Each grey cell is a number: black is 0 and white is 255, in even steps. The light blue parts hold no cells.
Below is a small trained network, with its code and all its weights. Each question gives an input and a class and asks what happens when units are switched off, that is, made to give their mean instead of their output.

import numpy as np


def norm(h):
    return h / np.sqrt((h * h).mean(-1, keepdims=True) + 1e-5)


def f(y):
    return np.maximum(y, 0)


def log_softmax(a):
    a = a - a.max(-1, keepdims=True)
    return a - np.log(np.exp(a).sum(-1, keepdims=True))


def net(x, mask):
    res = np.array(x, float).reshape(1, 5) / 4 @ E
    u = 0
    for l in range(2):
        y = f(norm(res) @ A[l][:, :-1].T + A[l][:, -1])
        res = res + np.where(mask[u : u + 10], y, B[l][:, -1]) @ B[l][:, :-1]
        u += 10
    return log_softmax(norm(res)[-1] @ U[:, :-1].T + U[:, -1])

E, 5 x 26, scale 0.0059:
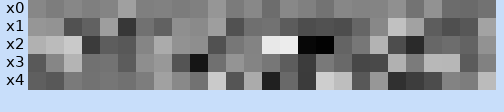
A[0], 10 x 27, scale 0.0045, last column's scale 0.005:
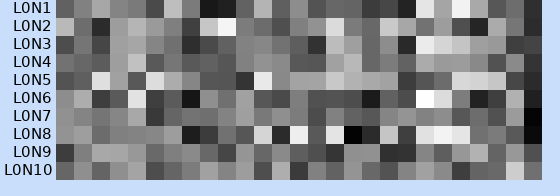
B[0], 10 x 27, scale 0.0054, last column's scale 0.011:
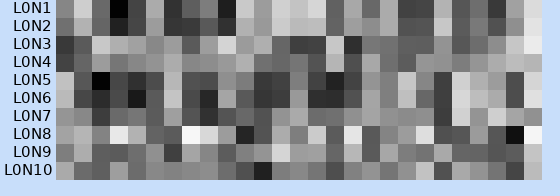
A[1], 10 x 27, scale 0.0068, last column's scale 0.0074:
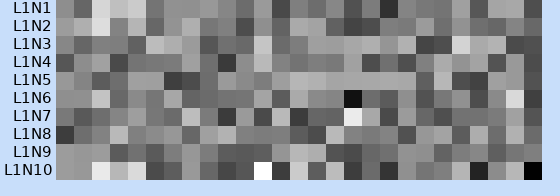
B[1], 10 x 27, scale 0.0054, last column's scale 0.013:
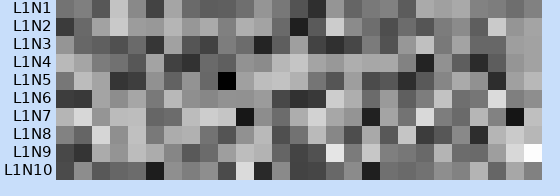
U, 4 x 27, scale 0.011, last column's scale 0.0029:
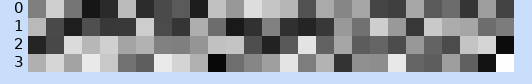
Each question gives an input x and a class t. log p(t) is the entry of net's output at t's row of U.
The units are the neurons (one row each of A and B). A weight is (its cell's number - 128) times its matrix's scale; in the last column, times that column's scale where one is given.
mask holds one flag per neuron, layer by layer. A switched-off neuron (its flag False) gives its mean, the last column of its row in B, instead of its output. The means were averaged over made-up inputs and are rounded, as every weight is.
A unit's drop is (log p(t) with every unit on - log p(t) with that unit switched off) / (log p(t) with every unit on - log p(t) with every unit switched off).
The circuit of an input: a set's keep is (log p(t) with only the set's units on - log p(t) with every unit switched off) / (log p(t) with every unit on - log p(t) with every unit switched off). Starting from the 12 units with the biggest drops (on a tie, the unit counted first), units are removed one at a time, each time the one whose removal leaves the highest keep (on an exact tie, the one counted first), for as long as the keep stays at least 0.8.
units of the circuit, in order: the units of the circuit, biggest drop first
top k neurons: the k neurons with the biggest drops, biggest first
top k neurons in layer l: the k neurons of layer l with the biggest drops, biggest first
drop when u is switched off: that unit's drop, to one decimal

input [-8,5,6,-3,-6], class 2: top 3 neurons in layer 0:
[L0N5; L0N10; L0N9]
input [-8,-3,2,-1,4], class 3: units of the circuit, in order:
[L0N6; L1N7]
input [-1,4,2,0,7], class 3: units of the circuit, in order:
[L1N7]
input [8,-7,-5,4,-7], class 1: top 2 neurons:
[L0N5; L1N7]
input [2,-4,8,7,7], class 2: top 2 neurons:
[L0N2; L0N1]
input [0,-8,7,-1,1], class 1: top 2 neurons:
[L0N5; L1N3]
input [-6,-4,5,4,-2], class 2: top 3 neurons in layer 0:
[L0N6; L0N2; L0N9]
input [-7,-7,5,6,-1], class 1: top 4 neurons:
[L0N5; L0N2; L1N3; L1N5]
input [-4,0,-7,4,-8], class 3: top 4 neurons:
[L0N8; L1N9; L0N5; L0N1]
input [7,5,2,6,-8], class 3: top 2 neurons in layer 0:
[L0N8; L0N2]
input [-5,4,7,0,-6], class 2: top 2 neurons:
[L1N9; L1N2]
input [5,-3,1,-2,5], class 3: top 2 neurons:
[L1N7; L0N6]
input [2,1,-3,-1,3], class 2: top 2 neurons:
[L0N8; L1N8]
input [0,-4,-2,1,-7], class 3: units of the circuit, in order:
[L0N8]
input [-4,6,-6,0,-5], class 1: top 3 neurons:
[L0N6; L1N9; L0N8]
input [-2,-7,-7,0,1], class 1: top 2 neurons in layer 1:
[L1N9; L1N3]
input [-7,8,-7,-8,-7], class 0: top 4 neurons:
[L0N2; L0N5; L1N5; L1N7]
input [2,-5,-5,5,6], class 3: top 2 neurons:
[L1N7; L0N6]
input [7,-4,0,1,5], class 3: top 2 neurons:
[L1N7; L0N6]
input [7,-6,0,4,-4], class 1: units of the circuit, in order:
[L0N5]
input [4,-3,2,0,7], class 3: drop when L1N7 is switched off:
0.1
